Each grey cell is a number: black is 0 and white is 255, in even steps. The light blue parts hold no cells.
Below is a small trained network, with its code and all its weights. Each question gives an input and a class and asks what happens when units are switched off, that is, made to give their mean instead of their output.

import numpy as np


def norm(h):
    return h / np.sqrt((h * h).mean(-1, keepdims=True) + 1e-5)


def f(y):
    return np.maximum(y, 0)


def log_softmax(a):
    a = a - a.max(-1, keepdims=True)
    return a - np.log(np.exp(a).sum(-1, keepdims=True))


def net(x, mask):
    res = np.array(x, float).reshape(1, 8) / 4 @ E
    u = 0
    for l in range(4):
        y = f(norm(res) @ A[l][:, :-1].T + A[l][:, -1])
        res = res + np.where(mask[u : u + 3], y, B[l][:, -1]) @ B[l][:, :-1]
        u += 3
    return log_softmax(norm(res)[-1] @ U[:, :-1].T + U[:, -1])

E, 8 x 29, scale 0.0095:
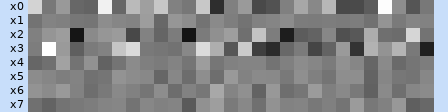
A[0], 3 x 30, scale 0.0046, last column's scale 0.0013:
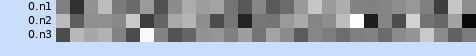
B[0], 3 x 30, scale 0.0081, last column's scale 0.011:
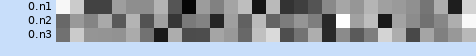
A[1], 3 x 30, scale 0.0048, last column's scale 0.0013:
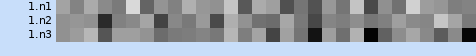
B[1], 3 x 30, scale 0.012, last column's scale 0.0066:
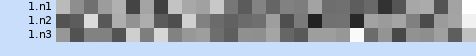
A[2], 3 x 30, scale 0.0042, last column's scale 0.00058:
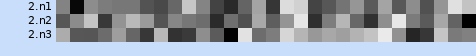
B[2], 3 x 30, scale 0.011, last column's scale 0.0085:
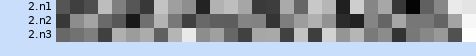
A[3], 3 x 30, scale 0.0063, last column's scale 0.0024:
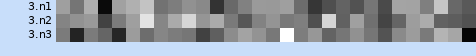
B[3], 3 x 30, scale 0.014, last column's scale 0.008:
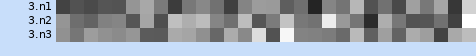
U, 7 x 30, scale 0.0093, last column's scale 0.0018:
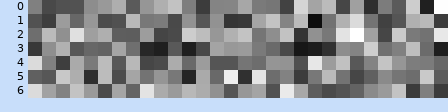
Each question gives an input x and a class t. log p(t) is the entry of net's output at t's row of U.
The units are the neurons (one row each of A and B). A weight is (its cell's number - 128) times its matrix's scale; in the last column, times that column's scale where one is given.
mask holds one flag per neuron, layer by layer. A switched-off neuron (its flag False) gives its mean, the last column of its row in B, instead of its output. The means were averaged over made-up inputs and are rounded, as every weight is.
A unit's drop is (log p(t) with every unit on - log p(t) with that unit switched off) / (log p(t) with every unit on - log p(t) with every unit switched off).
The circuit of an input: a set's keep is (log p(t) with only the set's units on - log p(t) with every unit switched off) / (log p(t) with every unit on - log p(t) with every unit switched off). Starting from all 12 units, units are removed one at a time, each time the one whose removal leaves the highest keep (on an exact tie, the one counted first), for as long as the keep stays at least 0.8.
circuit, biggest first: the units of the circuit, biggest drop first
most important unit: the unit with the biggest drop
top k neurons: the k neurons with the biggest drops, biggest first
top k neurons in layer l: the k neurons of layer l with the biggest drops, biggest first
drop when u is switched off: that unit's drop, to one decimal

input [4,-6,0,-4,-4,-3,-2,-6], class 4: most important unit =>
0.n1
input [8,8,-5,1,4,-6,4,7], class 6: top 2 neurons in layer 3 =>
3.n2, 3.n1
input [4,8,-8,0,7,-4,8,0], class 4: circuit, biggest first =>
2.n3, 3.n2
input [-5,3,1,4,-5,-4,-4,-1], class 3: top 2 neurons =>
2.n1, 1.n1
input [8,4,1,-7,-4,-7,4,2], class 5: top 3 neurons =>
0.n2, 3.n3, 2.n3
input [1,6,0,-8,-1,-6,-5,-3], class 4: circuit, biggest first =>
0.n2, 0.n1
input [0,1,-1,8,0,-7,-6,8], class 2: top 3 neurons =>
0.n3, 2.n3, 1.n2
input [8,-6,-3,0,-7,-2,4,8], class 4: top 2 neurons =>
0.n2, 2.n3
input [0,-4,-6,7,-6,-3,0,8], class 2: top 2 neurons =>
0.n3, 2.n3
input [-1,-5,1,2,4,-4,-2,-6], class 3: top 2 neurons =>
2.n1, 2.n3
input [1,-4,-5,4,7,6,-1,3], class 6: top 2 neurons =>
0.n2, 2.n1
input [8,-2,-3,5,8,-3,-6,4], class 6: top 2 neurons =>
1.n1, 2.n3
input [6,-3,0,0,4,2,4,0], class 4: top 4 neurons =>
0.n2, 2.n3, 2.n1, 1.n1
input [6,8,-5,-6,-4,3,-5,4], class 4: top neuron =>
0.n1
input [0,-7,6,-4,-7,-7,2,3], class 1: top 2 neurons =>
2.n1, 2.n2
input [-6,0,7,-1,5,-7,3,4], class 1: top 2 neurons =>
2.n1, 0.n1
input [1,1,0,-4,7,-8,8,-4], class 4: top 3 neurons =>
0.n2, 0.n1, 3.n2
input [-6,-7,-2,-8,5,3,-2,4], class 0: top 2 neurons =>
2.n3, 0.n1
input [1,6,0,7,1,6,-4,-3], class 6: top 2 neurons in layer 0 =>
0.n3, 0.n2
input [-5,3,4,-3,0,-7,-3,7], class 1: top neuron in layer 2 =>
2.n1
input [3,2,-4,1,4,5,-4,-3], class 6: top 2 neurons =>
1.n1, 2.n3
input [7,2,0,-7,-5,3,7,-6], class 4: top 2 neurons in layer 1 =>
1.n1, 1.n2
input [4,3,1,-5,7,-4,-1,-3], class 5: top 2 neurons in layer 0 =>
0.n2, 0.n3
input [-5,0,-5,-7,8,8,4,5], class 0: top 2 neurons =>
0.n1, 2.n3
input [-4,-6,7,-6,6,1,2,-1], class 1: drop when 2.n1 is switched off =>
0.2
